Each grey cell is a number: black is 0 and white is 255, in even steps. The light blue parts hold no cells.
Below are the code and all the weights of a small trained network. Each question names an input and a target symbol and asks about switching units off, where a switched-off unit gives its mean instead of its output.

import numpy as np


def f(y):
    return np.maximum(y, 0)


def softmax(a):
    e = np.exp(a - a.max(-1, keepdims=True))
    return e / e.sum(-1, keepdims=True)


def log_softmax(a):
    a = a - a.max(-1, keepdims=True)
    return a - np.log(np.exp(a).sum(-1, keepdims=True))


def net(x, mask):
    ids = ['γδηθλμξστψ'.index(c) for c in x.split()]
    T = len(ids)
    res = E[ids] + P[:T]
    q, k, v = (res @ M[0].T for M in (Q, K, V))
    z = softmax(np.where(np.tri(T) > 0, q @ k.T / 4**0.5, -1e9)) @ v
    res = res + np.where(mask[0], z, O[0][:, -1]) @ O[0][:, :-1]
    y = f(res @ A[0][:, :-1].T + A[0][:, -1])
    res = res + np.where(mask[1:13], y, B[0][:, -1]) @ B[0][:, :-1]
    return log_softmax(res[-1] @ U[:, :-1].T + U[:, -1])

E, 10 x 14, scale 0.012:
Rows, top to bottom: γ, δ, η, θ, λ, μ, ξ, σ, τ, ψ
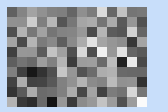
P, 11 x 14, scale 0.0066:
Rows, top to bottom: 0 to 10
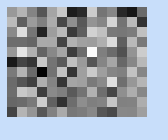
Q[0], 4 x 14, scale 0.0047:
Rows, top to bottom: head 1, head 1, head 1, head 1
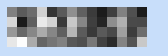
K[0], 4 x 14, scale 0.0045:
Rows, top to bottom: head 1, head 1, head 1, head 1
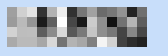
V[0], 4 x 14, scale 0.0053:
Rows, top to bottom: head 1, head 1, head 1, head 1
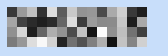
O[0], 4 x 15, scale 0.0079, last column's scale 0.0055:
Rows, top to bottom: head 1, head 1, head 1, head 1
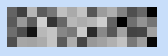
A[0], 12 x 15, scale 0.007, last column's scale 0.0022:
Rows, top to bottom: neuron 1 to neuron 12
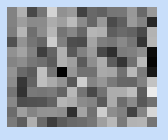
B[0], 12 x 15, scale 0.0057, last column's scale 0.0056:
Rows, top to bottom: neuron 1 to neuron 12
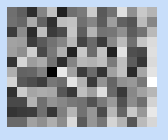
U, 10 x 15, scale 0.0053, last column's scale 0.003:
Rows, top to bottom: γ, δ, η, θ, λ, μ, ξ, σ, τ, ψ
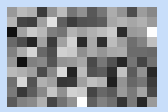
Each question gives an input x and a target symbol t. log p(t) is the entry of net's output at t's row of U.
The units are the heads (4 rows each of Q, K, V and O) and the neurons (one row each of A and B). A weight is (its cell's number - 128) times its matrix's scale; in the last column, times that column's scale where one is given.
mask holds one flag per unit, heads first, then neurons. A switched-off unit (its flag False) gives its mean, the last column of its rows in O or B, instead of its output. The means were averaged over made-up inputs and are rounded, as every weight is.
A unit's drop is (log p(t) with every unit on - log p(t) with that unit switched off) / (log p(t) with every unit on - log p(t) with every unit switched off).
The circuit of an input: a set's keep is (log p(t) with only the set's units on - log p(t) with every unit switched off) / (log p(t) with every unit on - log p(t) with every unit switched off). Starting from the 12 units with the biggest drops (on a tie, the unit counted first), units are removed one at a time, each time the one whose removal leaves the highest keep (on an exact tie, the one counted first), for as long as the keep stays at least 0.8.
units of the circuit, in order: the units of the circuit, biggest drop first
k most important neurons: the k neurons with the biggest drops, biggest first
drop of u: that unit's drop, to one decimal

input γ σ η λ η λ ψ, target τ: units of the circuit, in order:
(head 1)
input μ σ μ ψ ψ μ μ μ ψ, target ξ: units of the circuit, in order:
(head 1; neuron 5)
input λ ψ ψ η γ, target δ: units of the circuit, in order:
(head 1; neuron 6)
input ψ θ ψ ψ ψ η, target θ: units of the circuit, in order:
(neuron 7; head 1)
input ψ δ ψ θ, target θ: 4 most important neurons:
(neuron 7; neuron 3; neuron 5; neuron 9)
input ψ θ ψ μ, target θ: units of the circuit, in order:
(head 1; neuron 7)
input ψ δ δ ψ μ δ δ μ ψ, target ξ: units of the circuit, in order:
(neuron 5; head 1)
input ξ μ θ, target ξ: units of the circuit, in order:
(head 1; neuron 5)
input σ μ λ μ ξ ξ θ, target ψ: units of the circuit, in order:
(head 1; neuron 4)
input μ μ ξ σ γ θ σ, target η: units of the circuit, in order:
(head 1; neuron 7)
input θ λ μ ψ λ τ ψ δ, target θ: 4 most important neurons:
(neuron 7; neuron 5; neuron 9; neuron 6)
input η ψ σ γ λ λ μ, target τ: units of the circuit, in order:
(head 1; neuron 8)
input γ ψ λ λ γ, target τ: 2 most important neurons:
(neuron 8; neuron 7)
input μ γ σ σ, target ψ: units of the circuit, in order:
(head 1; neuron 9)
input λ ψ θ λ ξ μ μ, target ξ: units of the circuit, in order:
(head 1; neuron 5)
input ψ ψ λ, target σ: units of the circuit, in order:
(head 1)
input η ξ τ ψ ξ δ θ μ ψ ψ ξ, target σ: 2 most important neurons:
(neuron 6; neuron 7)
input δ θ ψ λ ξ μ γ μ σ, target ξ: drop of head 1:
0.5
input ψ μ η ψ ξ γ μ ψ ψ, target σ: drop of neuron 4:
0.1
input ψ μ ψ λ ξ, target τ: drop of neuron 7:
0.1
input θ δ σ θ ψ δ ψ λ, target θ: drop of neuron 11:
0.3
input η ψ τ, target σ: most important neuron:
(neuron 5)
